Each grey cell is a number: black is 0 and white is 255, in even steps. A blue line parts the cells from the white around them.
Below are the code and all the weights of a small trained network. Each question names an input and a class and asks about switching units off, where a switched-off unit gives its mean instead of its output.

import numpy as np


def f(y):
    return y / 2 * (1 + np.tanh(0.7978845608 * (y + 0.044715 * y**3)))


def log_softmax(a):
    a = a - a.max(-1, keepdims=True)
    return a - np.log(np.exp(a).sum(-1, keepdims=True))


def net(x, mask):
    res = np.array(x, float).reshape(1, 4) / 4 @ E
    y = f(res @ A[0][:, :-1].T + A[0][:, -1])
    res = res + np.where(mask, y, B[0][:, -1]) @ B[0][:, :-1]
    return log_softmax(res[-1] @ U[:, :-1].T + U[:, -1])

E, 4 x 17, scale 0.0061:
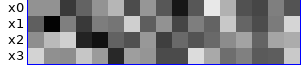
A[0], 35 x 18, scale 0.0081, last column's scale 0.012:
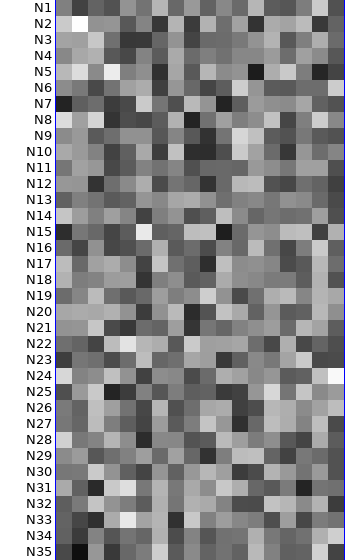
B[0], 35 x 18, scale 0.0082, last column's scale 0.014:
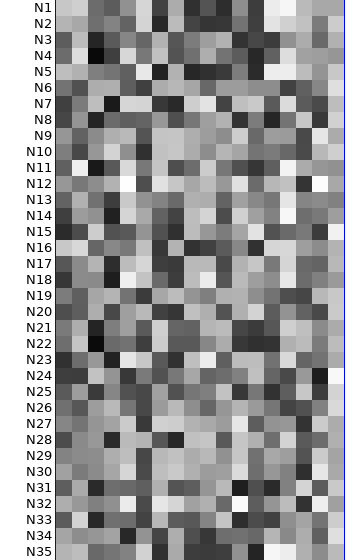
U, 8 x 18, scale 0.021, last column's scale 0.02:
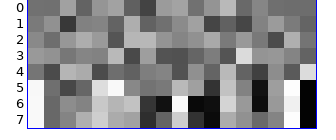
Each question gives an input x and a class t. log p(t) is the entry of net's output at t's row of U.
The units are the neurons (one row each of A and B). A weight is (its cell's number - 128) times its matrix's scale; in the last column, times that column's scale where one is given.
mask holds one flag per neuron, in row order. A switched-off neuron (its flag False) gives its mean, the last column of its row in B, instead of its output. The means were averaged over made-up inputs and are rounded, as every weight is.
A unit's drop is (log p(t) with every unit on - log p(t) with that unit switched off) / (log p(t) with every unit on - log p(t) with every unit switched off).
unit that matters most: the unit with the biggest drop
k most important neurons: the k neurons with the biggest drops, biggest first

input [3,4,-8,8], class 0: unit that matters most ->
N17
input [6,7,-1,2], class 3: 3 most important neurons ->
(N1 N16 N35)
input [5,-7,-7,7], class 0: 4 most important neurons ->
(N20 N28 N14 N24)
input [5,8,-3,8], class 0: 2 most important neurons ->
(N17 N28)
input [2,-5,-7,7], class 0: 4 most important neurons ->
(N20 N28 N24 N14)
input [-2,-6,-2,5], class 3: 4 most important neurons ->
(N5 N2 N15 N7)
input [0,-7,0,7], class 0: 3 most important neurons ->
(N20 N28 N14)
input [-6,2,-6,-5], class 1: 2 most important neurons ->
(N33 N22)
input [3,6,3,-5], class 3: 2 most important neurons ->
(N35 N16)
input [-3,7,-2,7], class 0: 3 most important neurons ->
(N17 N28 N20)
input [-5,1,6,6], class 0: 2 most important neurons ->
(N20 N17)
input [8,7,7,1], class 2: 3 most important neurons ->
(N10 N12 N9)
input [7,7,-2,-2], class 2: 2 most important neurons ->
(N12 N6)
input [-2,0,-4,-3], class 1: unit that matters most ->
N24
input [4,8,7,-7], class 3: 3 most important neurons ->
(N35 N16 N34)
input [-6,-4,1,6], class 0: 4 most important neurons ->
(N20 N28 N24 N10)
